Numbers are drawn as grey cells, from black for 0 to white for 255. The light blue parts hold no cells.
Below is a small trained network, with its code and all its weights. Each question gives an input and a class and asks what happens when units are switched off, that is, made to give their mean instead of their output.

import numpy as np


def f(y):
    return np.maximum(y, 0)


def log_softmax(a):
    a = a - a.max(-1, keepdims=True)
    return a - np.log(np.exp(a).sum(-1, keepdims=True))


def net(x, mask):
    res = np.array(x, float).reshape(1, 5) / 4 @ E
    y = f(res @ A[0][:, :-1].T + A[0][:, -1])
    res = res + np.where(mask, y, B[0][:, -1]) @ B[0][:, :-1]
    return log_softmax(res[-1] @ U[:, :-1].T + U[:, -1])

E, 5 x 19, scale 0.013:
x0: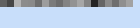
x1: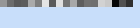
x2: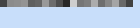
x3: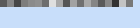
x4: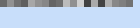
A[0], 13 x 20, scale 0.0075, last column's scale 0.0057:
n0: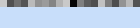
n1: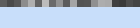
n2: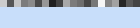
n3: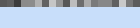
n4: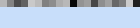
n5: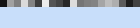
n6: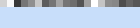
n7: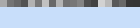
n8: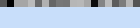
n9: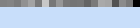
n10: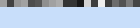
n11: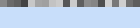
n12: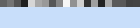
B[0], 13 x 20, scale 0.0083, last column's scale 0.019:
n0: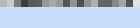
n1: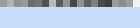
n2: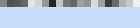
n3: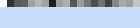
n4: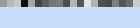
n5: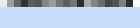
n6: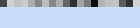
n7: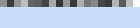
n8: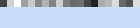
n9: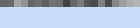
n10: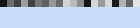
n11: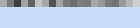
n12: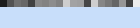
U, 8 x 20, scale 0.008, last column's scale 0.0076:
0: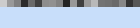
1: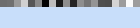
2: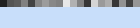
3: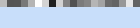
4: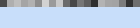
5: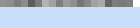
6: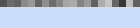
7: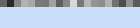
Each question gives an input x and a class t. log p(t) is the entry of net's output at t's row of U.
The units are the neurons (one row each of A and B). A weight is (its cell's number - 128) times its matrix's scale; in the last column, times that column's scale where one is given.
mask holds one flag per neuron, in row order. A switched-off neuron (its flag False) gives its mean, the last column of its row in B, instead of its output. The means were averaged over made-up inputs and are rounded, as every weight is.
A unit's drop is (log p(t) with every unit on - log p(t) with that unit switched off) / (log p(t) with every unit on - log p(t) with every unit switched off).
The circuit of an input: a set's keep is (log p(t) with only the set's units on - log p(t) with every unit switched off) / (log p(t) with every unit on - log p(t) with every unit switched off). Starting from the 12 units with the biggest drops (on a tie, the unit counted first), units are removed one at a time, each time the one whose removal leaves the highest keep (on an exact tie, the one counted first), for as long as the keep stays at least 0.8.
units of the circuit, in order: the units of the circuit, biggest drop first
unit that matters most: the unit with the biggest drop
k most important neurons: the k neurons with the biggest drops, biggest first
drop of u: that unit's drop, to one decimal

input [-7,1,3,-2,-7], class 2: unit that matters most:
n10
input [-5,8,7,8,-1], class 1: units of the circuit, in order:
n1; n7
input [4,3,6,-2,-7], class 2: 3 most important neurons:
n10; n4; n0
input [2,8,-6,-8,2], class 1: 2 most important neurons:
n7; n1
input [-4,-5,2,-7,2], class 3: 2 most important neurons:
n7; n2
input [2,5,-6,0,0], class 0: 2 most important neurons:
n0; n4
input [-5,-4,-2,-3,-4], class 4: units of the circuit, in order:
n7; n6
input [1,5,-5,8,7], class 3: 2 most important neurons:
n11; n3
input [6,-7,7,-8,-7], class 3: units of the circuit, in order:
n2; n7
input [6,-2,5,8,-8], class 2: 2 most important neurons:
n10; n2
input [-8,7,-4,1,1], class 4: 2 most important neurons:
n6; n0
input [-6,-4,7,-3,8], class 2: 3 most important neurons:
n12; n4; n0
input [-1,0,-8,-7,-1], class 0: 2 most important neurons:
n0; n4
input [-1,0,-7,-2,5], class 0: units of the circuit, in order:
n4
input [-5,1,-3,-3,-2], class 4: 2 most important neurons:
n6; n5
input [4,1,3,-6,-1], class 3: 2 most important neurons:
n2; n6
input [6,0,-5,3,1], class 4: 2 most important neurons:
n8; n5
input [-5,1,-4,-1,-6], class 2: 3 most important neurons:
n10; n8; n5
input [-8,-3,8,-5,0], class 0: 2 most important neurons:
n5; n8
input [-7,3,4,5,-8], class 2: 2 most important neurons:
n10; n8
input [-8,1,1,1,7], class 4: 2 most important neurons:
n6; n10
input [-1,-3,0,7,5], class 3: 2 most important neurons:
n10; n3
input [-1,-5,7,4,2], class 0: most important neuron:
n7
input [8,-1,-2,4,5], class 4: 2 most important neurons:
n8; n10
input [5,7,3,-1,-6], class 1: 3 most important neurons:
n7; n1; n12
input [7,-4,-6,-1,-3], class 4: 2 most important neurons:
n8; n5
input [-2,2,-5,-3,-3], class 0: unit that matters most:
n0
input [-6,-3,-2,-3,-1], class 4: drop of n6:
0.2
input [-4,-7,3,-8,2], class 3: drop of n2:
0.4
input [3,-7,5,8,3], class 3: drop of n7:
0.5
